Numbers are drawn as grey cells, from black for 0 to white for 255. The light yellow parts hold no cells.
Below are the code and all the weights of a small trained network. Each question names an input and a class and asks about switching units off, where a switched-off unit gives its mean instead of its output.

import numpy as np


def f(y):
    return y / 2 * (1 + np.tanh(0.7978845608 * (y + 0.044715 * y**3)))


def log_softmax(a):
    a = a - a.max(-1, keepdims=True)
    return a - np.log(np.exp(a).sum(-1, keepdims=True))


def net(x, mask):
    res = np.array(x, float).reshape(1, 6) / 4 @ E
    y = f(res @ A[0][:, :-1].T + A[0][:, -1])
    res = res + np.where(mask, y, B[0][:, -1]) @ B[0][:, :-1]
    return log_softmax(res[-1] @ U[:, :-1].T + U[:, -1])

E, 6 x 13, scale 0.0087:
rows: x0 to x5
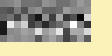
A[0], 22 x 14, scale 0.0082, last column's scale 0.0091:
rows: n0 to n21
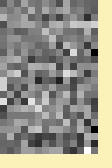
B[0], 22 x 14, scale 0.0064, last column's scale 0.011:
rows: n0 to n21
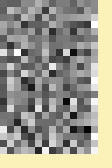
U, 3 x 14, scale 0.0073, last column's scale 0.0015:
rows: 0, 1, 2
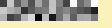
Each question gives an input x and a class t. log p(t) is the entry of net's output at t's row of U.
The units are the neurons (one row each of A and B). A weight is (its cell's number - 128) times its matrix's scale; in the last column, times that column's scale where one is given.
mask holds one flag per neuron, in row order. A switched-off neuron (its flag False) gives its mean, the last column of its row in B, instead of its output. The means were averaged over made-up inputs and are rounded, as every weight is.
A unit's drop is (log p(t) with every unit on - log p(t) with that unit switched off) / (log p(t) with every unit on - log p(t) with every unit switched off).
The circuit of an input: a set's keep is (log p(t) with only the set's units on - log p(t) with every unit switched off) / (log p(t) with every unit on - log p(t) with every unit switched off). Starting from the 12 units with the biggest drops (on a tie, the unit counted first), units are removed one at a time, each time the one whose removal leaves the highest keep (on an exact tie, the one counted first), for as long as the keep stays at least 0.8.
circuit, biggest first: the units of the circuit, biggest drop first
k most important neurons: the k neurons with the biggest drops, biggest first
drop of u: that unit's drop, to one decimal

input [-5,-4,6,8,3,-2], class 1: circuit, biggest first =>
n7
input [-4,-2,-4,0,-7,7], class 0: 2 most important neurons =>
n21, n11
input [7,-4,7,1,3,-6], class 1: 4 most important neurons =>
n19, n20, n10, n2
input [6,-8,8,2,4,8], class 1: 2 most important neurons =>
n19, n20
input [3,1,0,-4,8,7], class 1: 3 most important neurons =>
n15, n3, n10
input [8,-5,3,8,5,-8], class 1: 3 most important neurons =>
n7, n3, n14
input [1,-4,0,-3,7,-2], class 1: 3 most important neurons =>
n15, n3, n10
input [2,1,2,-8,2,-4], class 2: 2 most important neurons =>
n21, n19
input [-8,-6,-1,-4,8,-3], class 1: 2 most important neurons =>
n15, n3
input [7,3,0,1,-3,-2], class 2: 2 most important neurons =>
n14, n15
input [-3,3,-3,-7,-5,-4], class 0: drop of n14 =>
0.5
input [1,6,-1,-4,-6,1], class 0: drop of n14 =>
0.2
